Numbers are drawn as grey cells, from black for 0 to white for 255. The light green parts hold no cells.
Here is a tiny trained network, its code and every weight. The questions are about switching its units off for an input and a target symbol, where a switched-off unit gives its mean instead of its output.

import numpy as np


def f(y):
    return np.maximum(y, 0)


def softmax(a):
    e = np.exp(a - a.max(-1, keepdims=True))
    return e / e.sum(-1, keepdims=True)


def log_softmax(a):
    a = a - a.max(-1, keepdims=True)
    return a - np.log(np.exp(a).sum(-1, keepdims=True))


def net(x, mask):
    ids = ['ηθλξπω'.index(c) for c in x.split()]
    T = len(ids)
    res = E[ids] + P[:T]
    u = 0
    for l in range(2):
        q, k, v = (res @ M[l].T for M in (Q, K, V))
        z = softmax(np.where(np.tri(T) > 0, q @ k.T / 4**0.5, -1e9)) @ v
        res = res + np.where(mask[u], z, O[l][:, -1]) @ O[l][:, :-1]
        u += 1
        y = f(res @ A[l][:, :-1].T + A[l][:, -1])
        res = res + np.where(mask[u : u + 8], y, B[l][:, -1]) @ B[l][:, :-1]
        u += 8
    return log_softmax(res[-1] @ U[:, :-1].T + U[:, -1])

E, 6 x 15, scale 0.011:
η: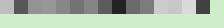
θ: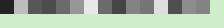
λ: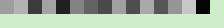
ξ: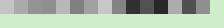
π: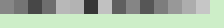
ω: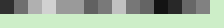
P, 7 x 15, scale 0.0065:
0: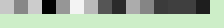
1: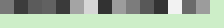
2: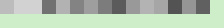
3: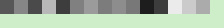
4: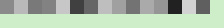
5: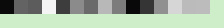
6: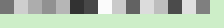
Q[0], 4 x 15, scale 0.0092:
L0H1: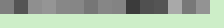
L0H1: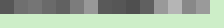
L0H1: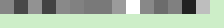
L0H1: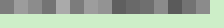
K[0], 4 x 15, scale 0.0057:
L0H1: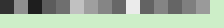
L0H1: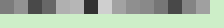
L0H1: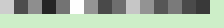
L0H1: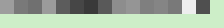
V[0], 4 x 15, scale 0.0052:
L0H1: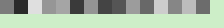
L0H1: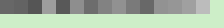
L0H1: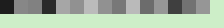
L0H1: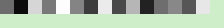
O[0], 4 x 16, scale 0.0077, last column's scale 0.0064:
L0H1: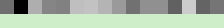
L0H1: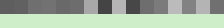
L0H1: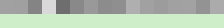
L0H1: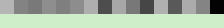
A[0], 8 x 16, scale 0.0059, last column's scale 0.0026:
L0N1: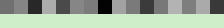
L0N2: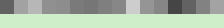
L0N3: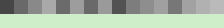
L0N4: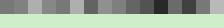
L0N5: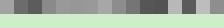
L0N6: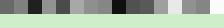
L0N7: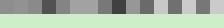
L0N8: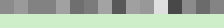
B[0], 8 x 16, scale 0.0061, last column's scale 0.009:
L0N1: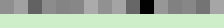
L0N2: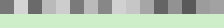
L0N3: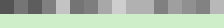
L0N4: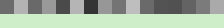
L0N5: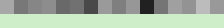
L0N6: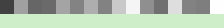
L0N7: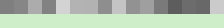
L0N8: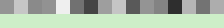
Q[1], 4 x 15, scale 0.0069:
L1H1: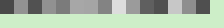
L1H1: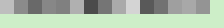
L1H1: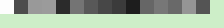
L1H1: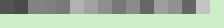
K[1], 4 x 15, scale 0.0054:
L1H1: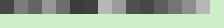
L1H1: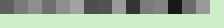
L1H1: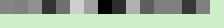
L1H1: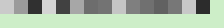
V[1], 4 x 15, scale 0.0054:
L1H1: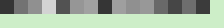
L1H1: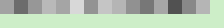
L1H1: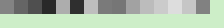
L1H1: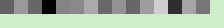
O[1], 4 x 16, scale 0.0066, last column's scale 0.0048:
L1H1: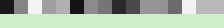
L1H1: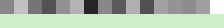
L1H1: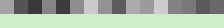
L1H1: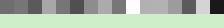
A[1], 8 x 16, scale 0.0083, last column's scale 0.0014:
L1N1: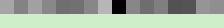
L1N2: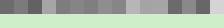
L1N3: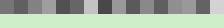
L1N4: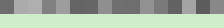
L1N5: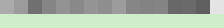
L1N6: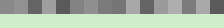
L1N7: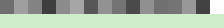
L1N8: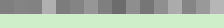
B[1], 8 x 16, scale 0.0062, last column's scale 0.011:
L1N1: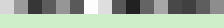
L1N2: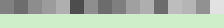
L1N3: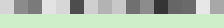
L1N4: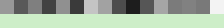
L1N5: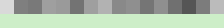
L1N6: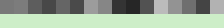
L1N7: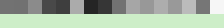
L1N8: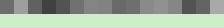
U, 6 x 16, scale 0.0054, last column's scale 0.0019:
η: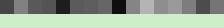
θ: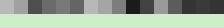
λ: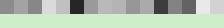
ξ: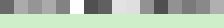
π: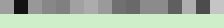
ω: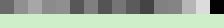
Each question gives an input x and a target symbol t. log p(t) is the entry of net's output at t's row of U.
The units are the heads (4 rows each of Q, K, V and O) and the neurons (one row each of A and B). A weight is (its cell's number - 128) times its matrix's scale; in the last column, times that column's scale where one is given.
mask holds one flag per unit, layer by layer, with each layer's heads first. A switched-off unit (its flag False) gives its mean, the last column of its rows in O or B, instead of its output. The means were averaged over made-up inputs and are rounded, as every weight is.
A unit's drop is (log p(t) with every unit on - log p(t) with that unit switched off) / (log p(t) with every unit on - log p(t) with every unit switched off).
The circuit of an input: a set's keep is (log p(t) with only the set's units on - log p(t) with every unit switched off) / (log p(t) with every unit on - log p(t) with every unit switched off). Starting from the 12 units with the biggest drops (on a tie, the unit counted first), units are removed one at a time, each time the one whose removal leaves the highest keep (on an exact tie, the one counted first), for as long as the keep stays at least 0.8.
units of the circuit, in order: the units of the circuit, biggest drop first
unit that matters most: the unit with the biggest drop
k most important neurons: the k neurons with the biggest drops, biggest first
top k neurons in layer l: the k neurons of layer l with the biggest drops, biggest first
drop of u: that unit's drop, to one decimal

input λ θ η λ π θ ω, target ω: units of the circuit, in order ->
[L1H1, L1N4, L1N7]
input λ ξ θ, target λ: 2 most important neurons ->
[L0N8, L0N2]
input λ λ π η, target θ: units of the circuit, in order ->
[L0H1, L1H1, L1N7]
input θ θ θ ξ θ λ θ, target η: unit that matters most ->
L0H1
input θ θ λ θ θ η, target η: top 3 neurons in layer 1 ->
[L1N6, L1N8, L1N5]
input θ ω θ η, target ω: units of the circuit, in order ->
[L1H1, L0N4]
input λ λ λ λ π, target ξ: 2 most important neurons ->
[L1N4, L1N6]
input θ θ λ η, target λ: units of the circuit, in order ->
[L1H1, L1N3, L0N6, L0H1]
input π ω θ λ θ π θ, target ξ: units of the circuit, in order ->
[L1H1, L1N4, L0N3]
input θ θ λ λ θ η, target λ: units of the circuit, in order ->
[L0H1, L1H1, L1N3, L0N6]
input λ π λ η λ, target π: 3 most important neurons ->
[L0N6, L1N3, L1N7]
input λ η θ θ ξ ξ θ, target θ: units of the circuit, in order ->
[L0H1, L1H1]
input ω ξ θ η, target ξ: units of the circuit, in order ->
[L1H1, L0N5, L0N6, L1N4]
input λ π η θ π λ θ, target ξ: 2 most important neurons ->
[L0N8, L1N4]
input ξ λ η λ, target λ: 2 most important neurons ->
[L1N3, L0N6]
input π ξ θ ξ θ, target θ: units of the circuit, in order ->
[L1H1]
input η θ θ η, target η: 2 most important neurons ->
[L0N8, L1N6]
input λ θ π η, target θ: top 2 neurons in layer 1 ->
[L1N6, L1N7]
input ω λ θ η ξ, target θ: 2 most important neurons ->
[L0N6, L1N1]
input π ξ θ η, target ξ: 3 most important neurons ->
[L0N5, L1N4, L0N6]
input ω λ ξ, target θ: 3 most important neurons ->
[L0N6, L1N1, L1N4]
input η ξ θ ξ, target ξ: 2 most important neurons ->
[L1N4, L0N4]
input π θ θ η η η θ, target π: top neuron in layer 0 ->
[L0N6]
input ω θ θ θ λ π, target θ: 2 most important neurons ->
[L1N6, L0N1]
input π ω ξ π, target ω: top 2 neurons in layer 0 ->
[L0N6, L0N4]
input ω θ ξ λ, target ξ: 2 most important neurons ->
[L0N6, L1N4]
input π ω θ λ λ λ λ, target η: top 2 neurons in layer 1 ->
[L1N7, L1N5]
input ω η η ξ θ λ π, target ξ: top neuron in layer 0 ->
[L0N3]
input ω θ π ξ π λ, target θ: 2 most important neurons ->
[L0N1, L1N6]
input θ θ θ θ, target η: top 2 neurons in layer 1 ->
[L1N6, L1N8]
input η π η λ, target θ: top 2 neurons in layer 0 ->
[L0N1, L0N5]
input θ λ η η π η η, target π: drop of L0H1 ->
0.7
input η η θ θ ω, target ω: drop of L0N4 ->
0.1
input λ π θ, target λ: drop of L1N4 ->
0.0
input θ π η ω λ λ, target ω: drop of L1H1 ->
0.8
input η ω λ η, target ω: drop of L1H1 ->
1.1
